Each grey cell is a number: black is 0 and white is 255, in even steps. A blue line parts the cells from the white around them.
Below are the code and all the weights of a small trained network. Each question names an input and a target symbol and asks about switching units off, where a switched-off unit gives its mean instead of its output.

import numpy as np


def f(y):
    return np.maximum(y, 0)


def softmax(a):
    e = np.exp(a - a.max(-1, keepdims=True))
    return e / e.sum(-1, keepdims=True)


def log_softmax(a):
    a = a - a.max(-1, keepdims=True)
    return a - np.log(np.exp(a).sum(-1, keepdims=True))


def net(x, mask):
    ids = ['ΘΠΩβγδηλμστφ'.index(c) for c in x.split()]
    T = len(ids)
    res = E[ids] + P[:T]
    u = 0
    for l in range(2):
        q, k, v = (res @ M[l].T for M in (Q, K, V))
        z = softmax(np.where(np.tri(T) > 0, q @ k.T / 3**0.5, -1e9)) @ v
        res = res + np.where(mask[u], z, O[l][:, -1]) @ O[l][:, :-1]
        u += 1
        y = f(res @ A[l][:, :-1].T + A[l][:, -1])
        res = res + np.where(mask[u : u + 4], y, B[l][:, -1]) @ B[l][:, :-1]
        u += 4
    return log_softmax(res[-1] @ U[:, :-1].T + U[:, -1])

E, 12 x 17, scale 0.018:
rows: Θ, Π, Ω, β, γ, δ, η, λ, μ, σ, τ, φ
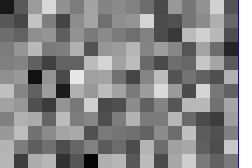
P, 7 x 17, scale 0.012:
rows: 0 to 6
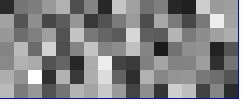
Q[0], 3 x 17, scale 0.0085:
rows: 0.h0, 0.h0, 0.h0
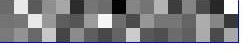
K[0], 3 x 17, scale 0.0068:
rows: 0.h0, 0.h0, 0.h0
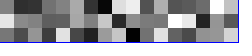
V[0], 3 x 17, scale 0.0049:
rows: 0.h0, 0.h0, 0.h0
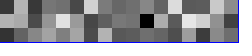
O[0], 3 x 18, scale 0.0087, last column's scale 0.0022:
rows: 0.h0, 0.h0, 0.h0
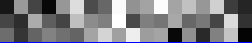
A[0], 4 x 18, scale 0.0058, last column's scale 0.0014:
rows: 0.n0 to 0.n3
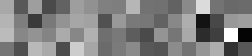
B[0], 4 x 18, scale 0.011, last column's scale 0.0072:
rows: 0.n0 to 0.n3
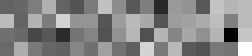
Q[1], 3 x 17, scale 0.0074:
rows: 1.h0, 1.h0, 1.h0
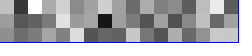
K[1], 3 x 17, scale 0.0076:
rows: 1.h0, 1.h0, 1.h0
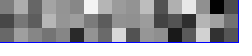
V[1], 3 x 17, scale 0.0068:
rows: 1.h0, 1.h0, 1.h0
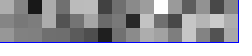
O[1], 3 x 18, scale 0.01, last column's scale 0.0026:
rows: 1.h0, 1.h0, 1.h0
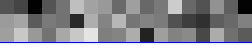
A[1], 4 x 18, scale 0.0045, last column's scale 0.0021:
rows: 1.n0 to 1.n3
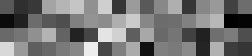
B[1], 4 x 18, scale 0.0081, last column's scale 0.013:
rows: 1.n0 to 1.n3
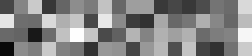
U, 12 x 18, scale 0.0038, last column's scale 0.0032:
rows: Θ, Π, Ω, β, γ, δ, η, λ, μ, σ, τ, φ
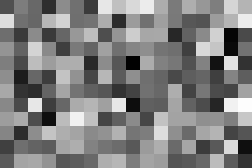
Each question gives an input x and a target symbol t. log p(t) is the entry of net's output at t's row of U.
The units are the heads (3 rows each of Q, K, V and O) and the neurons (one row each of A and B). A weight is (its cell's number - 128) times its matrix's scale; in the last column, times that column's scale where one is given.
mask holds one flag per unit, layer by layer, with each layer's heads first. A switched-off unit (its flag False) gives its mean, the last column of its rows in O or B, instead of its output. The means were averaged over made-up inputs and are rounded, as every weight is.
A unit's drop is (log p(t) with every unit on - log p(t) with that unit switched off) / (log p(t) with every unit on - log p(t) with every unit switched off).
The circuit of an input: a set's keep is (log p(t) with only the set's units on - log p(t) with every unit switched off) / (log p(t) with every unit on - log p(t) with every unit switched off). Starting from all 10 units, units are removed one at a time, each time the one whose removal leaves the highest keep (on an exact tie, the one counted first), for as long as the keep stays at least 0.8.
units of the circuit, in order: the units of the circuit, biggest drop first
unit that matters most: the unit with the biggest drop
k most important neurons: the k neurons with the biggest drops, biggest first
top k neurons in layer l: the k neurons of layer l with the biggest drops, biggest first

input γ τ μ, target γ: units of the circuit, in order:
1.h0
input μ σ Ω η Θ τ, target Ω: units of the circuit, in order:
0.n2; 0.h0
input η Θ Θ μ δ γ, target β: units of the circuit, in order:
1.n2; 0.h0
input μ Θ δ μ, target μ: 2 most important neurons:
0.n1; 0.n0
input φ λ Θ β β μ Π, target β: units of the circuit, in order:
1.h0; 1.n2
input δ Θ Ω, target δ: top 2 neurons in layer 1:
1.n0; 1.n1
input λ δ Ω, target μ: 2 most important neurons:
1.n2; 0.n0
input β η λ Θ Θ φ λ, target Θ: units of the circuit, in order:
0.h0; 1.h0; 0.n1
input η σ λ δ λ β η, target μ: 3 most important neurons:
1.n2; 0.n0; 1.n3
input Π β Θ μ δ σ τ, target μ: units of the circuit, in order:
0.n1; 1.h0; 0.n0
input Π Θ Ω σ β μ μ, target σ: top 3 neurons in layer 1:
1.n1; 1.n3; 1.n0
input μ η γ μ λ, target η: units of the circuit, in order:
1.h0; 0.h0
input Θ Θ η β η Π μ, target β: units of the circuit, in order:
1.h0; 0.n2; 1.n2; 0.h0
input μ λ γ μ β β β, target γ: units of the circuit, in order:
1.h0; 0.n3; 0.h0
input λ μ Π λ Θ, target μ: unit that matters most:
1.n2
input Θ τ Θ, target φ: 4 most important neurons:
0.n3; 1.n3; 1.n2; 1.n0
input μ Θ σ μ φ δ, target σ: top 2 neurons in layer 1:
1.n1; 1.n0
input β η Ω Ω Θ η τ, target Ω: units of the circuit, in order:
0.n1; 0.n2; 0.h0
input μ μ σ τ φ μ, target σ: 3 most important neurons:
0.n2; 1.n1; 1.n3
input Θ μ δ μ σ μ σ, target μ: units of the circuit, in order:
1.h0; 0.n0
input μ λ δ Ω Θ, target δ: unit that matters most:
0.n1
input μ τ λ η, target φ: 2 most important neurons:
0.n1; 1.n3
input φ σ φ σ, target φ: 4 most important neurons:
0.n2; 1.n3; 0.n1; 1.n2
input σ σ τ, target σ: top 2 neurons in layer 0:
0.n2; 0.n1
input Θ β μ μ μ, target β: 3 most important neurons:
0.n2; 1.n2; 0.n0
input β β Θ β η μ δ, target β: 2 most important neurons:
0.n2; 1.n2
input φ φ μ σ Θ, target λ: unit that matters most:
0.h0
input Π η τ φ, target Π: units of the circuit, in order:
0.h0; 1.h0
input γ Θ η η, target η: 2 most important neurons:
0.n0; 1.n2
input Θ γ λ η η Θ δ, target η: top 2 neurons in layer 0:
0.n1; 0.n0
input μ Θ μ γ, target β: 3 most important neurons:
1.n2; 1.n0; 1.n1
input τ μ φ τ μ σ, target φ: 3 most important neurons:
0.n2; 1.n3; 1.n2
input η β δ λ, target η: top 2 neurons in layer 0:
0.n1; 0.n3
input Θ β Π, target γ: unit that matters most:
1.h0
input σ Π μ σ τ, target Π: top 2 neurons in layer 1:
1.n0; 1.n3
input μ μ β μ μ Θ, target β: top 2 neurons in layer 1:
1.n2; 1.n0
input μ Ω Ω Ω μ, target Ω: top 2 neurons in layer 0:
0.n2; 0.n0
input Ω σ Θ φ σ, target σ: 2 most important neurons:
0.n2; 1.n1
